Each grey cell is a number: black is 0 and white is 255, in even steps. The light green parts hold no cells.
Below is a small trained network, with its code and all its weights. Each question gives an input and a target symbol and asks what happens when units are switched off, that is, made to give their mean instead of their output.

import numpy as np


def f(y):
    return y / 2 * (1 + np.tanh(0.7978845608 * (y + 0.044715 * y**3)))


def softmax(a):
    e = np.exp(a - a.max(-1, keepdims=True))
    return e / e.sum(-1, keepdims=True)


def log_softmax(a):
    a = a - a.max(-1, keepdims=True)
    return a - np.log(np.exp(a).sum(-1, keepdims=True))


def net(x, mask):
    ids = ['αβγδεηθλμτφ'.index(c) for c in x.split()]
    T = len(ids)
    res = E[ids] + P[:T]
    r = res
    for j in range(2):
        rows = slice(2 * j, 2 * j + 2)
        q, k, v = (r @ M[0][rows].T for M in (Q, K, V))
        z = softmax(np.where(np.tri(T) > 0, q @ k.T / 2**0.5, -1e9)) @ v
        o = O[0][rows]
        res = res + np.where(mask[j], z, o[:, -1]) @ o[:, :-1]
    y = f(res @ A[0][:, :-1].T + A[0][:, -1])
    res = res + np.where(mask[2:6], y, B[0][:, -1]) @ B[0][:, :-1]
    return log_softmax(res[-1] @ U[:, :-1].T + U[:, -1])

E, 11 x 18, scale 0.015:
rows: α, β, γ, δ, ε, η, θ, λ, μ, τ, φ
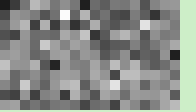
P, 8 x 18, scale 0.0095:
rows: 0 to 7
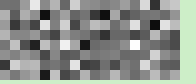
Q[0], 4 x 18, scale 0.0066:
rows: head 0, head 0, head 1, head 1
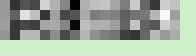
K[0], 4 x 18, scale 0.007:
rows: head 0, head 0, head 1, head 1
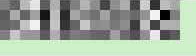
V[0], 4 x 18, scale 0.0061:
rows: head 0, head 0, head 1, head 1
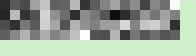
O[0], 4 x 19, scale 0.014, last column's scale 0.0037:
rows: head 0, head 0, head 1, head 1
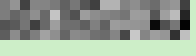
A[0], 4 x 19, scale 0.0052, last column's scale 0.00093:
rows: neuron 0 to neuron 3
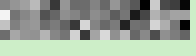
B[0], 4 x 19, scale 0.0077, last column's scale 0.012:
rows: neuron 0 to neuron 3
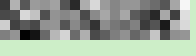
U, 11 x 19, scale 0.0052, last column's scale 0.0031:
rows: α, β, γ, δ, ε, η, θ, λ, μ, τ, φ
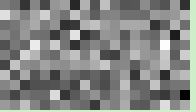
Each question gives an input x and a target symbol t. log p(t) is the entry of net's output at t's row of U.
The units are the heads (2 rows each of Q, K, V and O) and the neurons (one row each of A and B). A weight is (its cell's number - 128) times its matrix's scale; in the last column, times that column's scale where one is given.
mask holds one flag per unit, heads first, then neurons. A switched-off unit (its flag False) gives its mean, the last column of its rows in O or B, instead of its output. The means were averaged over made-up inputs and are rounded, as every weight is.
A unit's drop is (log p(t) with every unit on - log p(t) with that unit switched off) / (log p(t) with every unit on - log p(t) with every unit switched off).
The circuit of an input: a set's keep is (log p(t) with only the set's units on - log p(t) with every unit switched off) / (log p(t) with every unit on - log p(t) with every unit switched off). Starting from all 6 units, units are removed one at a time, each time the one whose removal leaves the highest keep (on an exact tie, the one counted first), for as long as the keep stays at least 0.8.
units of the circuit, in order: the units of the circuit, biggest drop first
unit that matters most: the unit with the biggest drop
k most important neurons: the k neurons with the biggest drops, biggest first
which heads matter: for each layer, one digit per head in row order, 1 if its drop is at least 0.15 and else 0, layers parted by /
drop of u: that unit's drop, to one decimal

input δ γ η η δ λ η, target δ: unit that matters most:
head 1
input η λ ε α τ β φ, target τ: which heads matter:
01
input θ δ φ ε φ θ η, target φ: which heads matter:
11
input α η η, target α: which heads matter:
11
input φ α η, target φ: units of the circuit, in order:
head 1; neuron 0; neuron 1
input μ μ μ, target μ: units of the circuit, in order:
head 0; neuron 3; neuron 0
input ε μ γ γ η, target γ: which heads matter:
11
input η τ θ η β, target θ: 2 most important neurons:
neuron 0; neuron 2
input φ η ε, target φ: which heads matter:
01
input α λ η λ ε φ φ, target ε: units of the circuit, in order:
head 0; neuron 2
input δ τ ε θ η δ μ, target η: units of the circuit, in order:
head 0; neuron 0
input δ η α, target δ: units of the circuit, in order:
head 1; head 0
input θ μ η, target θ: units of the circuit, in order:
head 0; neuron 0; neuron 2
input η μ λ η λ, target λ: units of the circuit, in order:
head 1; neuron 0
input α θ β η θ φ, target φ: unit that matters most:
neuron 1
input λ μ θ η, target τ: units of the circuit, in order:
neuron 0; neuron 2; neuron 1; head 0
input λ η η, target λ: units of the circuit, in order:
head 1; neuron 0; head 0
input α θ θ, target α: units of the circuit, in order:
head 0; neuron 3
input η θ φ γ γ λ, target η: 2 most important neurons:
neuron 1; neuron 3
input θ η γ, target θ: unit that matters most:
head 0
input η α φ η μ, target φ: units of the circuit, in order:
head 1; neuron 1
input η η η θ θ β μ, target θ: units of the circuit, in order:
neuron 0; head 0; head 1
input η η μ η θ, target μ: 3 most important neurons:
neuron 3; neuron 0; neuron 1
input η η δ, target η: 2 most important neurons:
neuron 0; neuron 2
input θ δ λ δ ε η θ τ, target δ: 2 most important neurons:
neuron 0; neuron 3
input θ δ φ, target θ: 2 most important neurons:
neuron 0; neuron 2
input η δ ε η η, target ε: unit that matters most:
head 0
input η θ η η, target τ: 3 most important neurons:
neuron 2; neuron 0; neuron 1
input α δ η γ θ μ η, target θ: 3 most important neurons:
neuron 0; neuron 1; neuron 2
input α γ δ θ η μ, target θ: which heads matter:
10
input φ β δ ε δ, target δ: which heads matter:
11
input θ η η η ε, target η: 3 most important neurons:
neuron 0; neuron 2; neuron 3
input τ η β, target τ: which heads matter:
01
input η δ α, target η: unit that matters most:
head 0
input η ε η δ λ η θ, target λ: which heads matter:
01
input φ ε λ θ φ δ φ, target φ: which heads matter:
01
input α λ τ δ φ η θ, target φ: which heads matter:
11
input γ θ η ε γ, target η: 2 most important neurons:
neuron 0; neuron 2
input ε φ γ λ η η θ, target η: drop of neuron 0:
0.4
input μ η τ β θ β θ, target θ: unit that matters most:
neuron 0
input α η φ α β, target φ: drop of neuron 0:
0.4
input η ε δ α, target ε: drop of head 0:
0.3
